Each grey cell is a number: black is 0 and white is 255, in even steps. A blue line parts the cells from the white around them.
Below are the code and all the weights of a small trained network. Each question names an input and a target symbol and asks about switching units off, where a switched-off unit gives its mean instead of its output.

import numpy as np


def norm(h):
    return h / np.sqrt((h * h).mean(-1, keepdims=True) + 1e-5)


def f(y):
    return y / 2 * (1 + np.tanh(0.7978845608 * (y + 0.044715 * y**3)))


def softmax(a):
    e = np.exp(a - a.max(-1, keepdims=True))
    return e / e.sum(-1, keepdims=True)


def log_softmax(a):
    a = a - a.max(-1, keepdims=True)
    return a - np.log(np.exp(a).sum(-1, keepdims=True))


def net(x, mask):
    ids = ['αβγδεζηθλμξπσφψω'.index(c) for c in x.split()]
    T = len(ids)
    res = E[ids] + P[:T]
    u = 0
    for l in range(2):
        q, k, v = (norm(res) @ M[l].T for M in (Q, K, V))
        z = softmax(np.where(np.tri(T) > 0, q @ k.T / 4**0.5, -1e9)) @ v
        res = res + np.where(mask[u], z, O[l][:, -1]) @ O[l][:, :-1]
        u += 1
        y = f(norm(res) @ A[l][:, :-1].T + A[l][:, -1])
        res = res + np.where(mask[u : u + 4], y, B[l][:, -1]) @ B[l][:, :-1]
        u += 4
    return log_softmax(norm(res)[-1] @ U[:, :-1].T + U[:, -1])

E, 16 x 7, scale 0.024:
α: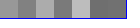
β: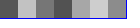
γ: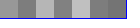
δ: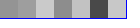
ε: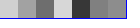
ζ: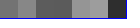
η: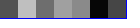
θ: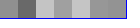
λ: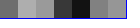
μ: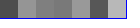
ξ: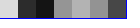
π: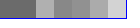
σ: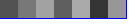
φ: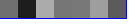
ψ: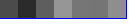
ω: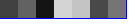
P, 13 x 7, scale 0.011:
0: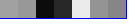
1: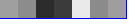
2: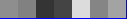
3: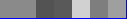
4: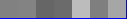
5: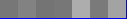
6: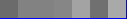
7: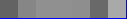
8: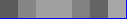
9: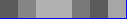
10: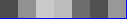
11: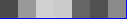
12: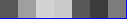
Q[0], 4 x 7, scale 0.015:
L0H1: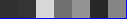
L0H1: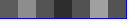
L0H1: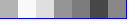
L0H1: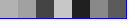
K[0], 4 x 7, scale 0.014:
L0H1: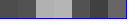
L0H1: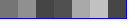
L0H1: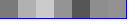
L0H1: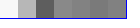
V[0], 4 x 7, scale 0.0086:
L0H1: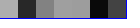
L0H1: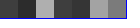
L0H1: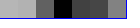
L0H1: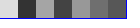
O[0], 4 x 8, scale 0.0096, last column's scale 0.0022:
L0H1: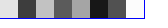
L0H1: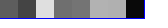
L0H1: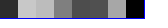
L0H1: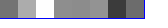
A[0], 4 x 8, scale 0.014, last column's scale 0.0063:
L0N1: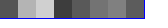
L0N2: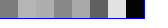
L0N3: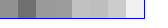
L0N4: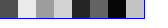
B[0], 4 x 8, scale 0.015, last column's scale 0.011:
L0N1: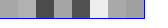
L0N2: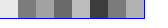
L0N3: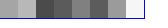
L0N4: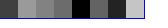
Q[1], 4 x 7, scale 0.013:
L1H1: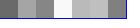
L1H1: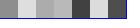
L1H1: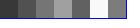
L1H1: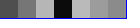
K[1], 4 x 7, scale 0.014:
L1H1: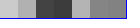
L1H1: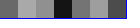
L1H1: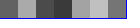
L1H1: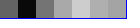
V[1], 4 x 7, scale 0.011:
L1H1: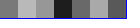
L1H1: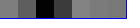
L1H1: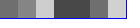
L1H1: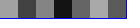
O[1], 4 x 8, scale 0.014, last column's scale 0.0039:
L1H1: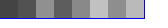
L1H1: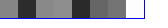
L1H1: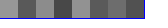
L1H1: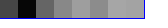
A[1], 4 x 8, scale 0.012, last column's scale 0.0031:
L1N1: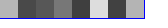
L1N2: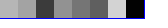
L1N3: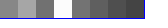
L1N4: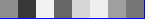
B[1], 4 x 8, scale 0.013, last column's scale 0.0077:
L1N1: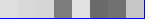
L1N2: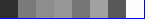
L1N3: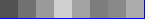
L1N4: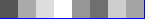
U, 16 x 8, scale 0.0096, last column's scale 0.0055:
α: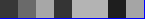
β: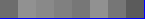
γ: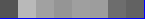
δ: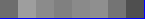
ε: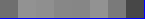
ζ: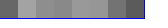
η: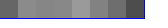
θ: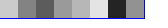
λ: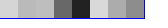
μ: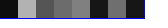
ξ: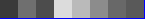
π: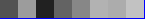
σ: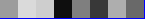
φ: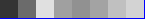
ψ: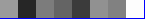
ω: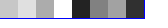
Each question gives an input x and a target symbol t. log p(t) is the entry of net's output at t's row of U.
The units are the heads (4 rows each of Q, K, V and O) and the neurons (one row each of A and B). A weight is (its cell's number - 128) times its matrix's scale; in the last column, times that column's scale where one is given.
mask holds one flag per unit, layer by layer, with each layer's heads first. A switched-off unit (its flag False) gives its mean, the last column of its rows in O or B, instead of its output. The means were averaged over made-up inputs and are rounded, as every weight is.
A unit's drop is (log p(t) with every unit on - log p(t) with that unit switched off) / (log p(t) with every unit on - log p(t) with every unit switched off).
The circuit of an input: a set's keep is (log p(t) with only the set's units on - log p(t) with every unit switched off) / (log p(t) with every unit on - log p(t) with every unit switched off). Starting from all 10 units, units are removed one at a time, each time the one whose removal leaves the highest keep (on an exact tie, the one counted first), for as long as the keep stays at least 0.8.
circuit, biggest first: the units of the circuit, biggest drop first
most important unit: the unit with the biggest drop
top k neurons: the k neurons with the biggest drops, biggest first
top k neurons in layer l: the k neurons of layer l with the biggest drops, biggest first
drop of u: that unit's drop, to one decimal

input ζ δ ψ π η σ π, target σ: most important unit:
L0N3
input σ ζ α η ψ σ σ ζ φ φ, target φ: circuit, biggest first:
(L1N4; L0H1)
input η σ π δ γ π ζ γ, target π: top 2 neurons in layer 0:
(L0N3; L0N4)
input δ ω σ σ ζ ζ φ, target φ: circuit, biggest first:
(L0H1; L1N4)
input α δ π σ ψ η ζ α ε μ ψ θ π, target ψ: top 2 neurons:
(L0N4; L0N1)
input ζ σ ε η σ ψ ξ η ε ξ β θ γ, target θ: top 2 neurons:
(L0N4; L1N4)
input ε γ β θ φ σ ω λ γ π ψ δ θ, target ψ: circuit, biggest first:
(L0H1; L0N3; L1H1)
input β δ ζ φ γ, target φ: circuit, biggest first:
(L0H1; L1N4)
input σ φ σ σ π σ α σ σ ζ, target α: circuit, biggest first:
(L1H1; L0H1)
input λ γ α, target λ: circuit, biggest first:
(L0H1; L0N1)
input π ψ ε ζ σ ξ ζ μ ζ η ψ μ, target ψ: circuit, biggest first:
(L0H1; L1H1)
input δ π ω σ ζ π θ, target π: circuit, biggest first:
(L0N3; L0H1)
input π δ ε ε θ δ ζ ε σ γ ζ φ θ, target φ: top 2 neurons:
(L1N4; L0N2)
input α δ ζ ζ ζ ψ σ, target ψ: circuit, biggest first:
(L1H1)
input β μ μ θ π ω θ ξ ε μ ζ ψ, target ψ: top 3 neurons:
(L0N4; L0N1; L1N4)
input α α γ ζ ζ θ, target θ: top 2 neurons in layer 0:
(L0N3; L0N1)
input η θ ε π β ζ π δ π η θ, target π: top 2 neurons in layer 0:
(L0N3; L0N4)
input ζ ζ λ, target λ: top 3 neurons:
(L0N1; L1N1; L1N2)
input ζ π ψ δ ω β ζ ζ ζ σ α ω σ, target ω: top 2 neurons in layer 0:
(L0N4; L0N2)
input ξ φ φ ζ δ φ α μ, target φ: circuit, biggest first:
(L0H1)
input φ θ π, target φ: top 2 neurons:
(L1N4; L1N1)
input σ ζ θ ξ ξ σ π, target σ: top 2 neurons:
(L0N2; L0N3)
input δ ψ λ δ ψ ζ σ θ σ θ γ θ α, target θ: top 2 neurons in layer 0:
(L0N4; L0N2)
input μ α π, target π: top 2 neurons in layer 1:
(L1N2; L1N1)
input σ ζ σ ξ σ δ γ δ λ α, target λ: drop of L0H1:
1.1
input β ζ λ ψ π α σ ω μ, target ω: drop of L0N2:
0.2
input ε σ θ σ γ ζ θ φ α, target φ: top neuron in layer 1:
(L1N4)
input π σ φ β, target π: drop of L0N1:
0.1
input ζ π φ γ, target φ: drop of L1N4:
0.3
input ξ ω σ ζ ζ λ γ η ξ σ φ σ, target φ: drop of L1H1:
0.1
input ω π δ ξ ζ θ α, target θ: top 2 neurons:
(L1N4; L0N4)
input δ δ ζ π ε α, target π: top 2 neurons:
(L0N3; L0N4)
